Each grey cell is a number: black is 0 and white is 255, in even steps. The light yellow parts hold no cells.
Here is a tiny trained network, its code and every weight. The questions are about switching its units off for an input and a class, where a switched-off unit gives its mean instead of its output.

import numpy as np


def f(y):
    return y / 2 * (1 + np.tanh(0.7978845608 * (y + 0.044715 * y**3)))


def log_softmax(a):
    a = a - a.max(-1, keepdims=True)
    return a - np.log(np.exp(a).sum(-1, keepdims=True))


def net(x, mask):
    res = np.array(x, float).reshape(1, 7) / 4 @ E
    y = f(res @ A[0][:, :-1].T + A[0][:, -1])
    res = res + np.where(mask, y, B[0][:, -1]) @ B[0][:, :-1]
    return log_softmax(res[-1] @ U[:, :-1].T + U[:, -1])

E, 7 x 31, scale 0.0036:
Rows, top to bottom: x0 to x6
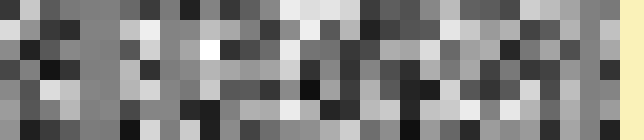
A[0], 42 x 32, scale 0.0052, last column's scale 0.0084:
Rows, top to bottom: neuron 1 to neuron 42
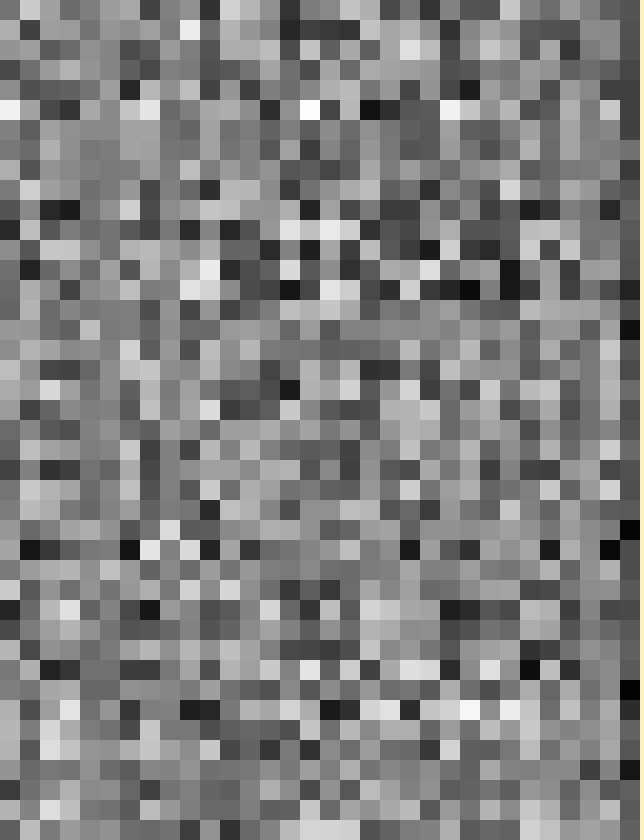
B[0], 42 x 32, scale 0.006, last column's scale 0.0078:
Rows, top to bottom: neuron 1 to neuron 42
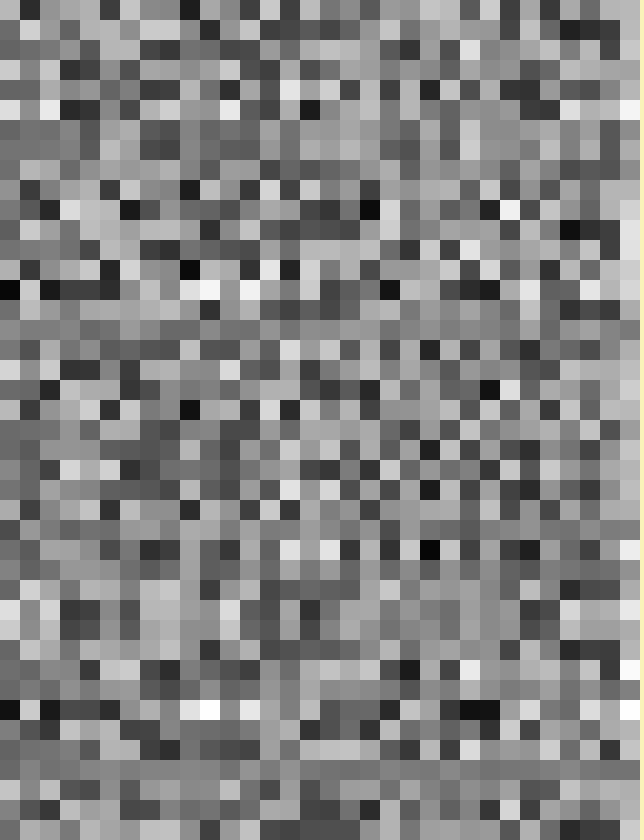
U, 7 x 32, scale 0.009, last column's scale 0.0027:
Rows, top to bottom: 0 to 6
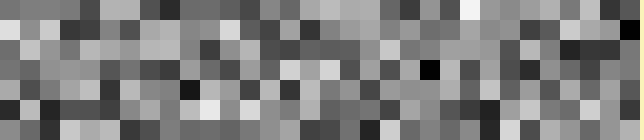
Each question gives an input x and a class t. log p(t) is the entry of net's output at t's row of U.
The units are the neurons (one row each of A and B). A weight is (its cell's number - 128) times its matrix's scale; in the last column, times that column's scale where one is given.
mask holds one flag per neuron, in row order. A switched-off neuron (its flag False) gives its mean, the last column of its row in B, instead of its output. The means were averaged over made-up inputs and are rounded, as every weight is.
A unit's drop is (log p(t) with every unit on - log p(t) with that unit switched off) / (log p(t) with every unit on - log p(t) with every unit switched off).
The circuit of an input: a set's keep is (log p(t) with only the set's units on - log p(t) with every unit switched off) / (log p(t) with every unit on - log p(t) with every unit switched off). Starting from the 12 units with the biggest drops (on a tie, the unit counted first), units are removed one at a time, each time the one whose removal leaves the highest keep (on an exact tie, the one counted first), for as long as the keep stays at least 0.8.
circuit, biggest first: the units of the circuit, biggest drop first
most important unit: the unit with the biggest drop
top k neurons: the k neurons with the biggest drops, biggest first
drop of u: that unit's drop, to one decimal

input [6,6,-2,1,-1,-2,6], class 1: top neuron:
(neuron 6)
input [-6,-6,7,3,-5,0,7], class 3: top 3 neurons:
(neuron 28; neuron 5; neuron 6)
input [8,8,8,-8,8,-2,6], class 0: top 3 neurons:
(neuron 38; neuron 13; neuron 31)
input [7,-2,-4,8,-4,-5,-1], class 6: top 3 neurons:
(neuron 11; neuron 24; neuron 2)
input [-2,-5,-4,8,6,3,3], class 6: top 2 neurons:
(neuron 11; neuron 24)
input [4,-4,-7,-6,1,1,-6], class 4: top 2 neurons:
(neuron 10; neuron 1)
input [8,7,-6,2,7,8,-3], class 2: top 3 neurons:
(neuron 12; neuron 42; neuron 16)
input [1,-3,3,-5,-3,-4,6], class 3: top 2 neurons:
(neuron 5; neuron 28)
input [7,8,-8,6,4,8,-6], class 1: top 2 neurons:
(neuron 6; neuron 19)
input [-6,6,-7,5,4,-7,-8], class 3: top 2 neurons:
(neuron 18; neuron 23)
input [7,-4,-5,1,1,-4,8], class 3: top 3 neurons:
(neuron 28; neuron 5; neuron 2)
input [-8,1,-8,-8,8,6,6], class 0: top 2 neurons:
(neuron 13; neuron 38)
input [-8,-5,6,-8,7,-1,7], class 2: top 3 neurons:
(neuron 2; neuron 33; neuron 30)
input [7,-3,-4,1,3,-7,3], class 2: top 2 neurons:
(neuron 12; neuron 36)
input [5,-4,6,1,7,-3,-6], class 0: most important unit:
neuron 13
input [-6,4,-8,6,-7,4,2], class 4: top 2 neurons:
(neuron 1; neuron 26)
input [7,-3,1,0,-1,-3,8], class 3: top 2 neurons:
(neuron 28; neuron 5)
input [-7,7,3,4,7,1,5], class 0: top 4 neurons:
(neuron 13; neuron 38; neuron 8; neuron 31)
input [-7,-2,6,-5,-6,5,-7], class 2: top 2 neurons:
(neuron 2; neuron 33)
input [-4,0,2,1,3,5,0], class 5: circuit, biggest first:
(neuron 36)
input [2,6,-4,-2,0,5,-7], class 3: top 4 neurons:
(neuron 18; neuron 23; neuron 25; neuron 31)
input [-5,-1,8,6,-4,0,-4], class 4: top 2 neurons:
(neuron 14; neuron 21)
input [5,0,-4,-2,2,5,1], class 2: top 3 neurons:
(neuron 15; neuron 12; neuron 42)
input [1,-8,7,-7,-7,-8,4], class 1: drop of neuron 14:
0.1
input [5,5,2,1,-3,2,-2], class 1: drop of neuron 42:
-0.1
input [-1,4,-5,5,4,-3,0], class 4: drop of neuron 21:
-0.1
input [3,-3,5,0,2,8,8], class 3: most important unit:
neuron 28
